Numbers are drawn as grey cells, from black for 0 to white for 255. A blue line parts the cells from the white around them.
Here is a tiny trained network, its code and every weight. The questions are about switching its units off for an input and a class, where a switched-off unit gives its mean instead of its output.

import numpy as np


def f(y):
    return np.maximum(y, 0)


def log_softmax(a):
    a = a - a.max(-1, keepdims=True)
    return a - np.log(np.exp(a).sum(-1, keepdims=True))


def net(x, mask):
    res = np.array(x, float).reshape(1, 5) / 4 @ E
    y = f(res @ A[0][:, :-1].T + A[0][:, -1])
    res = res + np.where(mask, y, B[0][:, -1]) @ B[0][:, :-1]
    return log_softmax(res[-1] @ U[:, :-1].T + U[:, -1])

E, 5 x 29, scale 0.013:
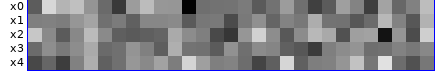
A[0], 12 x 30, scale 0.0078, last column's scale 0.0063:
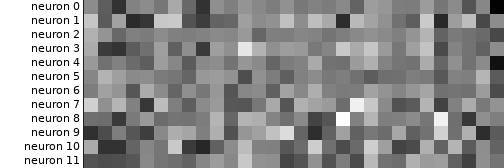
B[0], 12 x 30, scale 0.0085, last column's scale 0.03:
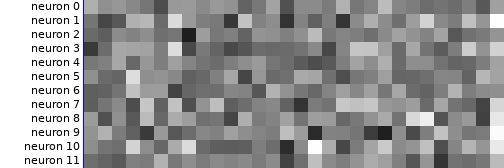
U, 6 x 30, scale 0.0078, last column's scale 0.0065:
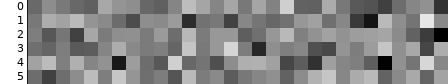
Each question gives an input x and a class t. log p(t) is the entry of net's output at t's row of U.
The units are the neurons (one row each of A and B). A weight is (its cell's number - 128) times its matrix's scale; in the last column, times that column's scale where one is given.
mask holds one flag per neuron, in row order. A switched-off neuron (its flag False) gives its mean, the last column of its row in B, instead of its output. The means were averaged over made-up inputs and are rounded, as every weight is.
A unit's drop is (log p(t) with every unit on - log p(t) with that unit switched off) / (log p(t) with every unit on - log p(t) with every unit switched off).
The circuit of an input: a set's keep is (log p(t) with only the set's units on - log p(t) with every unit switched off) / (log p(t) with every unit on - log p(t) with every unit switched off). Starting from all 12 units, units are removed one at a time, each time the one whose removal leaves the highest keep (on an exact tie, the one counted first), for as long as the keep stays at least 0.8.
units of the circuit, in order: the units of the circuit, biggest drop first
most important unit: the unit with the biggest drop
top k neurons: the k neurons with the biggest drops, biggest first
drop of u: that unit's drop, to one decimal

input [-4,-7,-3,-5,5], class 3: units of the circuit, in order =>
[neuron 9]
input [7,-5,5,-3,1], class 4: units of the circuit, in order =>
[neuron 7; neuron 1]
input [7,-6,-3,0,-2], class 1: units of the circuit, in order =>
[neuron 8; neuron 1]
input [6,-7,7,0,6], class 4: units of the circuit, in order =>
[neuron 1; neuron 7]
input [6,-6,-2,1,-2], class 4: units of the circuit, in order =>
[neuron 7; neuron 1]
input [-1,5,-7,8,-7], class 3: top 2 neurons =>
[neuron 10; neuron 3]
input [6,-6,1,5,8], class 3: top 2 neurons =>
[neuron 10; neuron 1]
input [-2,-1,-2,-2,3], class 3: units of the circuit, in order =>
[neuron 10; neuron 9]
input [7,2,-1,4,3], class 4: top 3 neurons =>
[neuron 1; neuron 7; neuron 3]
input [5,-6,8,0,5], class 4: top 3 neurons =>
[neuron 1; neuron 7; neuron 8]
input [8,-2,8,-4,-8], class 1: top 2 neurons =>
[neuron 8; neuron 5]
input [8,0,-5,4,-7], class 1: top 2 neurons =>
[neuron 8; neuron 10]
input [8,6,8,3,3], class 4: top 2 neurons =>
[neuron 7; neuron 3]
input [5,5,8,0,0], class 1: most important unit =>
neuron 8
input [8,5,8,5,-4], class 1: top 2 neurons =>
[neuron 8; neuron 10]
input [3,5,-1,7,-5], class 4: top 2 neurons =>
[neuron 7; neuron 3]
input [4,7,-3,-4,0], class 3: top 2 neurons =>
[neuron 10; neuron 1]
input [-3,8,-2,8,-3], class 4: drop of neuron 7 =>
0.2
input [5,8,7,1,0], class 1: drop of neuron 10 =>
0.1
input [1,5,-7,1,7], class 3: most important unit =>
neuron 9
